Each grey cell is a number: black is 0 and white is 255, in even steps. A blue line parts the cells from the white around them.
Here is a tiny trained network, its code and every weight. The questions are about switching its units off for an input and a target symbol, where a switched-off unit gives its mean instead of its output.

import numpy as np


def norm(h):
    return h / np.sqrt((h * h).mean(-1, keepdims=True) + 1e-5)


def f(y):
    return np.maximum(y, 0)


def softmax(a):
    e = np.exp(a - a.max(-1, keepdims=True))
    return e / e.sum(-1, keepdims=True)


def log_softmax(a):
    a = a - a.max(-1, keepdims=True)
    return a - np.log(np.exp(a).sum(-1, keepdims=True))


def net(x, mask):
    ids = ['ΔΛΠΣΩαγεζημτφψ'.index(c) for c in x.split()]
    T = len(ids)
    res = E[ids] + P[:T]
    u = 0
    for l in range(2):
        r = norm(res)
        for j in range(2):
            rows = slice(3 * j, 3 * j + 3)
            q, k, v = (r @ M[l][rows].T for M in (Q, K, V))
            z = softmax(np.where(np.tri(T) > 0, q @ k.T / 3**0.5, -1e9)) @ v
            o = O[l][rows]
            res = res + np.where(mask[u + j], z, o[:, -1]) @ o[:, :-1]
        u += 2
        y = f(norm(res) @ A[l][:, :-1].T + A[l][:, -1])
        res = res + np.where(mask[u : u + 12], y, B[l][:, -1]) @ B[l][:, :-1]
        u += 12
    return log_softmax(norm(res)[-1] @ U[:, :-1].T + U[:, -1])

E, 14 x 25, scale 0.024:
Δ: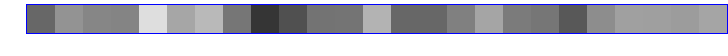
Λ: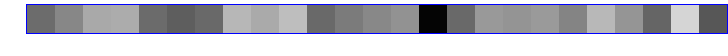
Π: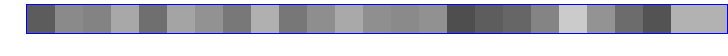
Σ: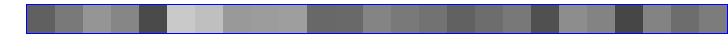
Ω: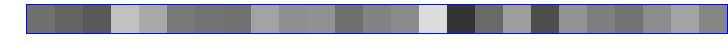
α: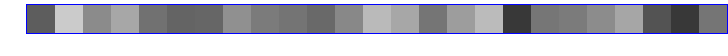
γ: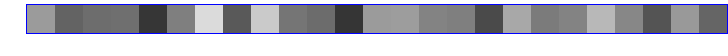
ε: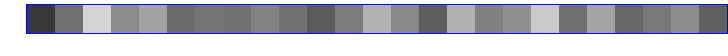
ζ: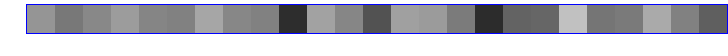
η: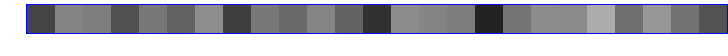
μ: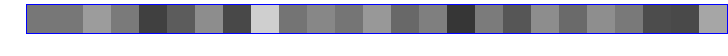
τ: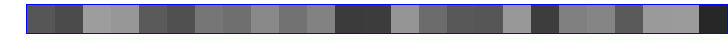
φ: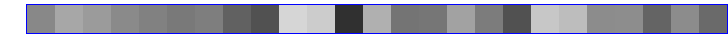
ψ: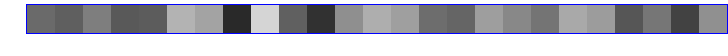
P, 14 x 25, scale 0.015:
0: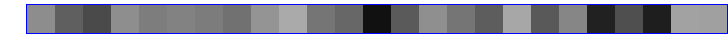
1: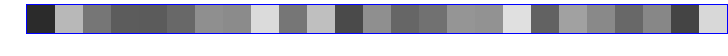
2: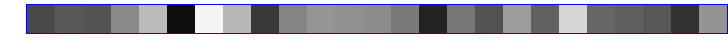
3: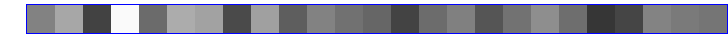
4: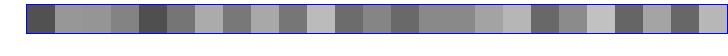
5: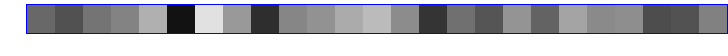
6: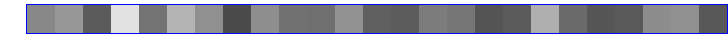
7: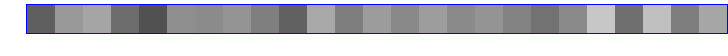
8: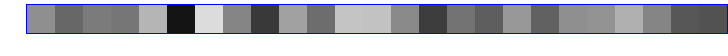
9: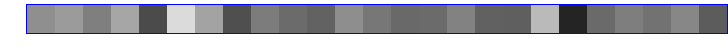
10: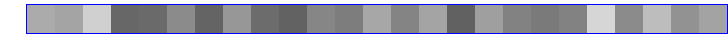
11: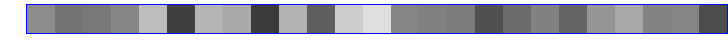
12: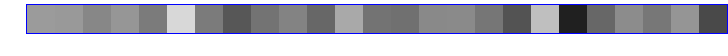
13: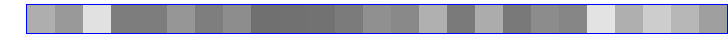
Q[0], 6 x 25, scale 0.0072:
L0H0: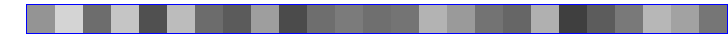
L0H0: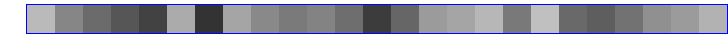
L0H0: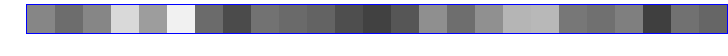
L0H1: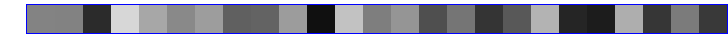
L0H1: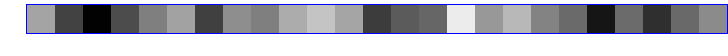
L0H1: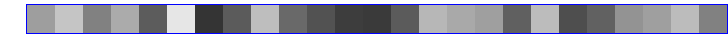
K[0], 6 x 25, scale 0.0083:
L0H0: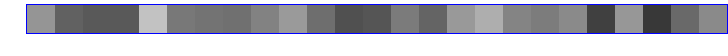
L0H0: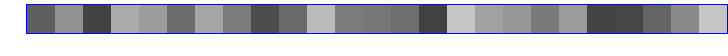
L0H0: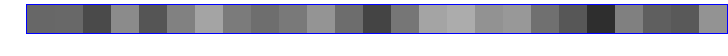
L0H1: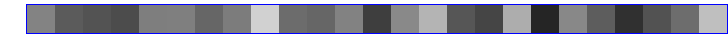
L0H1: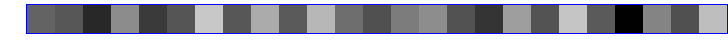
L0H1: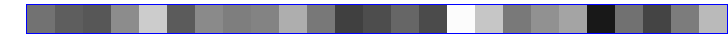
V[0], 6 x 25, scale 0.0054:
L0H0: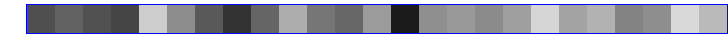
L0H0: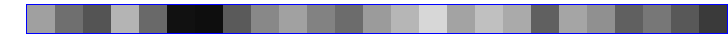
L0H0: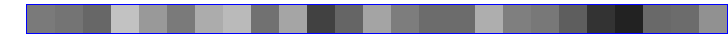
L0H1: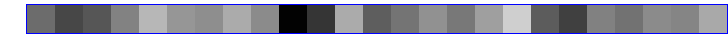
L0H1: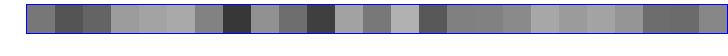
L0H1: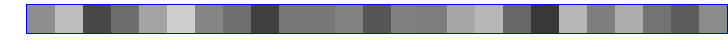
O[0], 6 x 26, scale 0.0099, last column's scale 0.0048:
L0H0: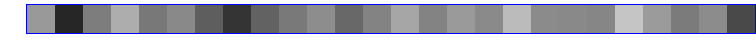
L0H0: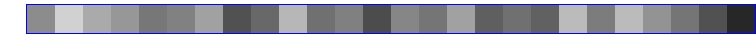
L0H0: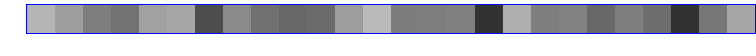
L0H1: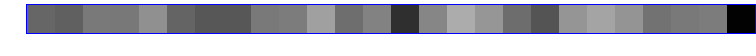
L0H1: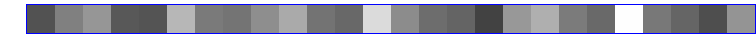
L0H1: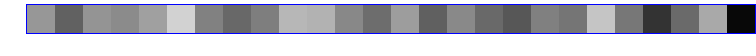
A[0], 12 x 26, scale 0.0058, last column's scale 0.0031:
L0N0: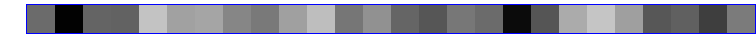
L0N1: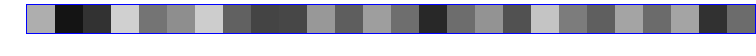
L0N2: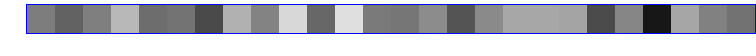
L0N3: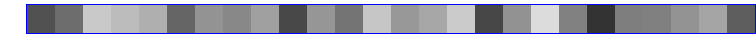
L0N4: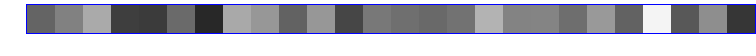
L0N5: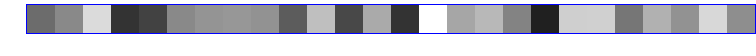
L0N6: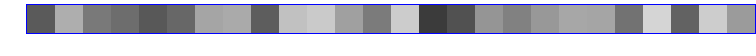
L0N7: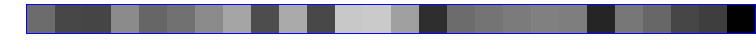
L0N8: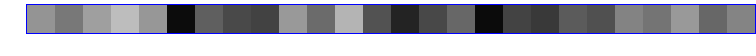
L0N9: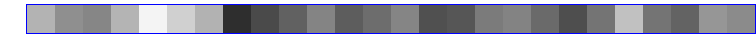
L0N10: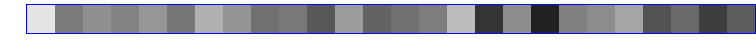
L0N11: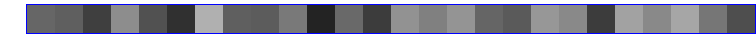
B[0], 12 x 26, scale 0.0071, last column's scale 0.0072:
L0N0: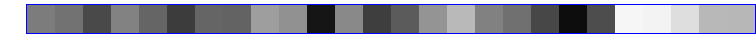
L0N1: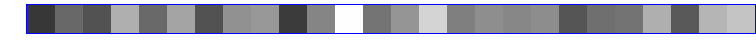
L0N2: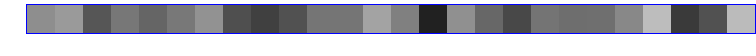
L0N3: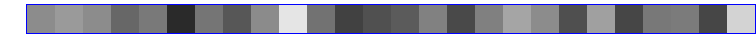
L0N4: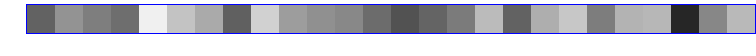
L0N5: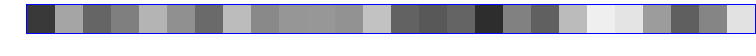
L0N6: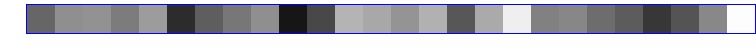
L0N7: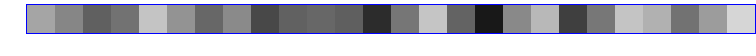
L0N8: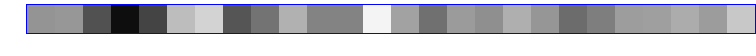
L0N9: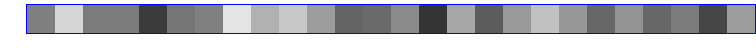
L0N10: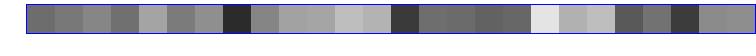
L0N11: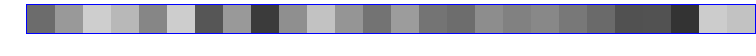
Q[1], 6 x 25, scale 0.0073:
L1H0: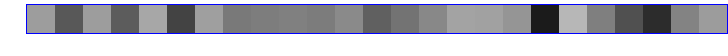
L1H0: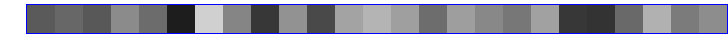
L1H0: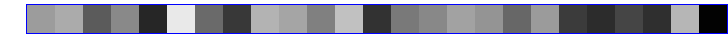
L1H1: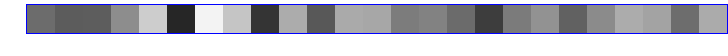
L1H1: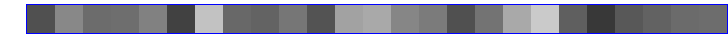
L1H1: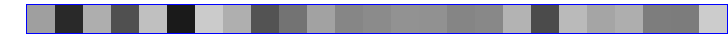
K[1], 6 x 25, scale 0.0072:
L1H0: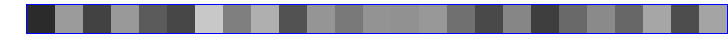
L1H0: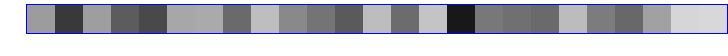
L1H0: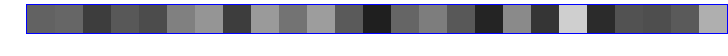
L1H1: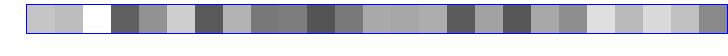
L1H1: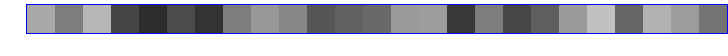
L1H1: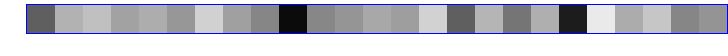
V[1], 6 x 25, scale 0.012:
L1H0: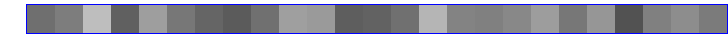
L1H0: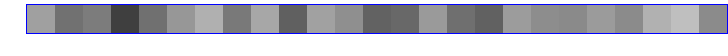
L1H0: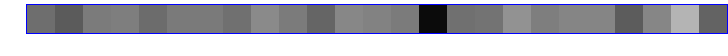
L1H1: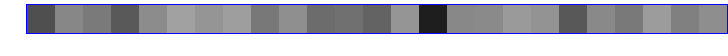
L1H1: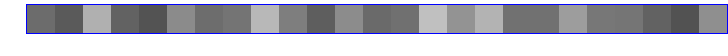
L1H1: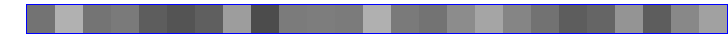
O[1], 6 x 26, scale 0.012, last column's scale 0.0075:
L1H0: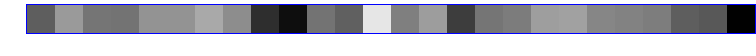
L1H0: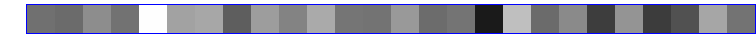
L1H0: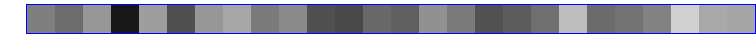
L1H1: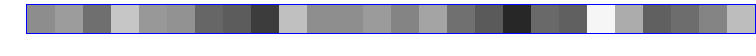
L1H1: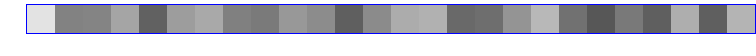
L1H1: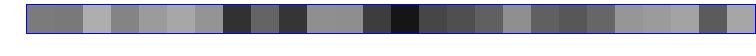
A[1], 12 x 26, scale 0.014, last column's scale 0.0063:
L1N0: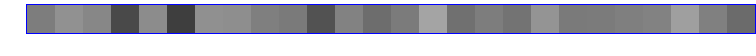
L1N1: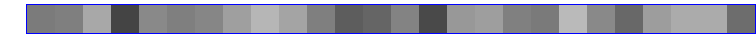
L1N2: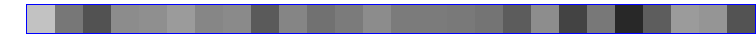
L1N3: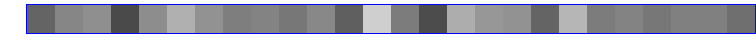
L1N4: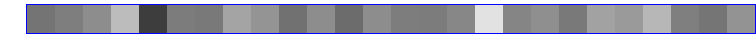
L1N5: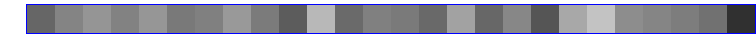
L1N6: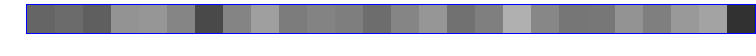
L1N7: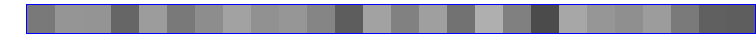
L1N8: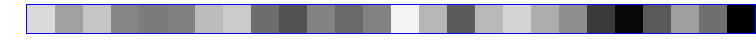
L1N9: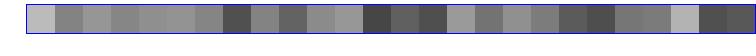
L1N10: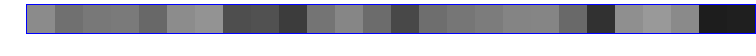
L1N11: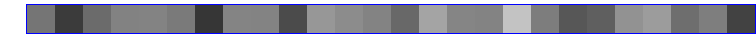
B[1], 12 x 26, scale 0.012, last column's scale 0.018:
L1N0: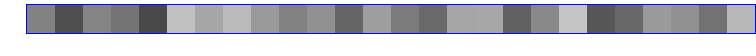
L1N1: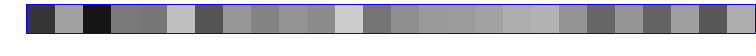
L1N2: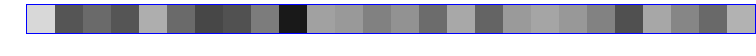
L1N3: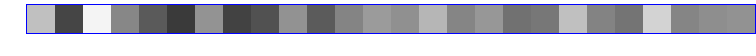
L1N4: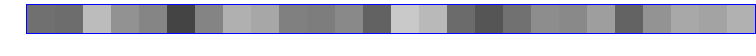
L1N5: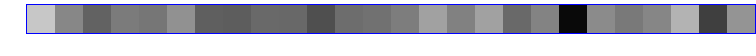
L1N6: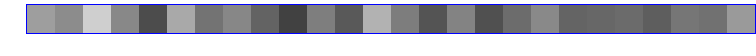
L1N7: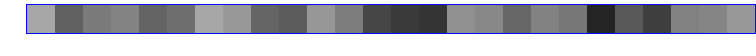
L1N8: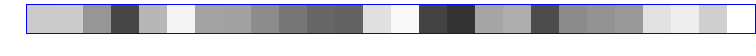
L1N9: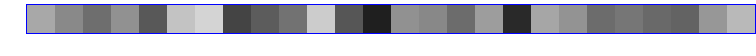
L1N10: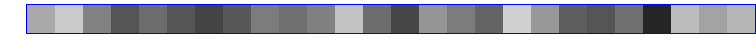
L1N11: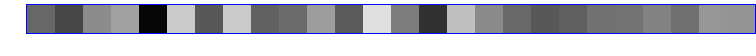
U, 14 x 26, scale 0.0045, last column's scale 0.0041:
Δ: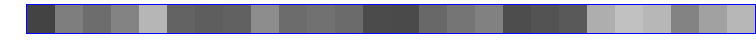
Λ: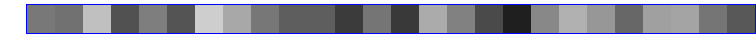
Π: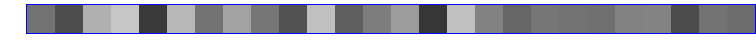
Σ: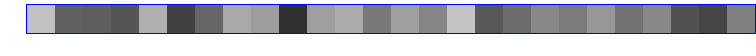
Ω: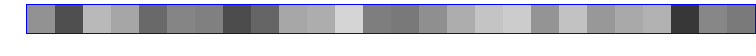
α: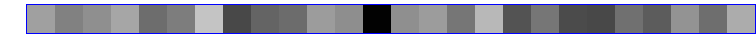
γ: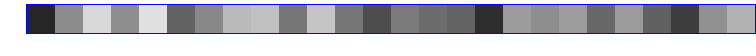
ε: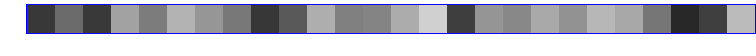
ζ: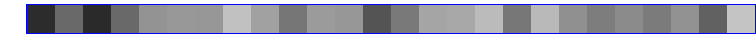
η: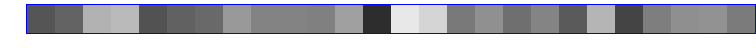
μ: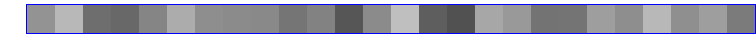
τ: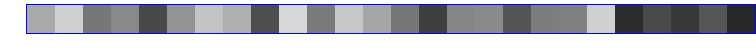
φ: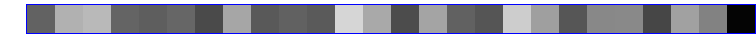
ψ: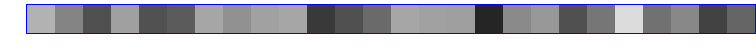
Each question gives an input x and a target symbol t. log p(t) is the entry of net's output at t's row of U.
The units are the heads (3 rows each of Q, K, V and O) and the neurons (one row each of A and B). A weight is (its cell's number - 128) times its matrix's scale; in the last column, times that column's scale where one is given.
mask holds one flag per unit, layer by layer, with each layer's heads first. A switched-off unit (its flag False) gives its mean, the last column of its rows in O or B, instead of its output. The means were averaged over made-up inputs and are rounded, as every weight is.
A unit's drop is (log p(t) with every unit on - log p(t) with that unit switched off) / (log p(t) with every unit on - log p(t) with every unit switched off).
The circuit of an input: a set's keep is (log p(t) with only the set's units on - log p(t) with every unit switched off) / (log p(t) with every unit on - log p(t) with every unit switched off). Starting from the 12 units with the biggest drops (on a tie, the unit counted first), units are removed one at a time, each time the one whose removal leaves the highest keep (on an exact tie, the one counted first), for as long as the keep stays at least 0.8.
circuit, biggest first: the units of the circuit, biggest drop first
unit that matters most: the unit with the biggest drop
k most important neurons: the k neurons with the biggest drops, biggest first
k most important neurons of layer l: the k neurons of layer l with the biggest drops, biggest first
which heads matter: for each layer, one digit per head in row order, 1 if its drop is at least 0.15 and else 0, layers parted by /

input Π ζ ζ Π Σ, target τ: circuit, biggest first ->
L0N5; L1N8; L1H1; L1N7
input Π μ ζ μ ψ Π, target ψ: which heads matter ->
01 / 01
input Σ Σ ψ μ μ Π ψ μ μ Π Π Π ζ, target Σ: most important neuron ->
L0N6
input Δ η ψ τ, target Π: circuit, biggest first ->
L0H0; L1N11
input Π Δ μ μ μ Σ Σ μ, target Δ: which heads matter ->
01 / 00
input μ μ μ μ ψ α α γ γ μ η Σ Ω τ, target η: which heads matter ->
00 / 10
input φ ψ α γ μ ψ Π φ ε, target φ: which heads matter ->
00 / 10
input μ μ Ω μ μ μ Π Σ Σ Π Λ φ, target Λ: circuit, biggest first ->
L1H0; L1N8
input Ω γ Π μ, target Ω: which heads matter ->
11 / 01
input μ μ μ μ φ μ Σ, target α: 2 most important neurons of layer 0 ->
L0N8; L0N2
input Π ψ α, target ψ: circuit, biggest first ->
L0H1; L1H1; L1N8; L0N0
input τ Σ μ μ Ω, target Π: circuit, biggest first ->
L1N11; L1N8
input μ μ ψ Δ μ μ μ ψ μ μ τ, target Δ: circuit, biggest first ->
L0H1; L1H1
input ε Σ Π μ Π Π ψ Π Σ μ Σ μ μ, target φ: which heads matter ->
01 / 10
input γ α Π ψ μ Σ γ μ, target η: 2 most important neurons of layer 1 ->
L1N4; L1N8
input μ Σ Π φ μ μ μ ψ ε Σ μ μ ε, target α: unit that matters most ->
L1N9
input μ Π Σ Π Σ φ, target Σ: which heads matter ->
10 / 01
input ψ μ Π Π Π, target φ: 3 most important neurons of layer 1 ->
L1N8; L1N5; L1N9
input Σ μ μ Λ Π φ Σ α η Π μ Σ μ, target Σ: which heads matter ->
10 / 00
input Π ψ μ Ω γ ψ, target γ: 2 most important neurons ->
L1N8; L0N5
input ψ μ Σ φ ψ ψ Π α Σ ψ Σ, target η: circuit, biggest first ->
L1H0; L1N4
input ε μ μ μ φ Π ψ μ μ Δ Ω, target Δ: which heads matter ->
01 / 01
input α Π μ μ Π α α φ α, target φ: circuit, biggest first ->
L0N6; L1N10; L1H1
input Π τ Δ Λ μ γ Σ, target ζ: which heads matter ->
00 / 10
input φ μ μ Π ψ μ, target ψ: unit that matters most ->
L0H1
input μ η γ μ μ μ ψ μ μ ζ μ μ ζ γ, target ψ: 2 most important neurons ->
L0N5; L1N5
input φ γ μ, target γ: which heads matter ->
00 / 10
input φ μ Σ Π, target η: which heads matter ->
11 / 11
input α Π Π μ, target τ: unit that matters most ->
L0H0
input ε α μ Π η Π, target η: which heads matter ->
10 / 00
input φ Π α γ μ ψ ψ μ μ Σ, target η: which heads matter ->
11 / 11
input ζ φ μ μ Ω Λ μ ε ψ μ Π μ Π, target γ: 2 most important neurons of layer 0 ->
L0N8; L0N0
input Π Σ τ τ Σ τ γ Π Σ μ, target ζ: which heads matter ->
00 / 10
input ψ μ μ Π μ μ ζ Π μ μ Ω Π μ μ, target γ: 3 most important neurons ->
L0N5; L1N8; L0N4
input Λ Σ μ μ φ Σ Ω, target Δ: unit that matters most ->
L1H1
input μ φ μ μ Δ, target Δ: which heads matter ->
00 / 01
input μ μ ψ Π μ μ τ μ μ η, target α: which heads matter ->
00 / 00
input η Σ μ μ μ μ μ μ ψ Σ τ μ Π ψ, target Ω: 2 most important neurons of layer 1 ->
L1N3; L1N8
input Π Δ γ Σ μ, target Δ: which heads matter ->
01 / 00
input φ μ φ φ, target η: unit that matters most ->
L1H1
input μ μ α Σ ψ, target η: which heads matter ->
00 / 10
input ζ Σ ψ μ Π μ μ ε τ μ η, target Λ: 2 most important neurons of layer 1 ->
L1N7; L1N8
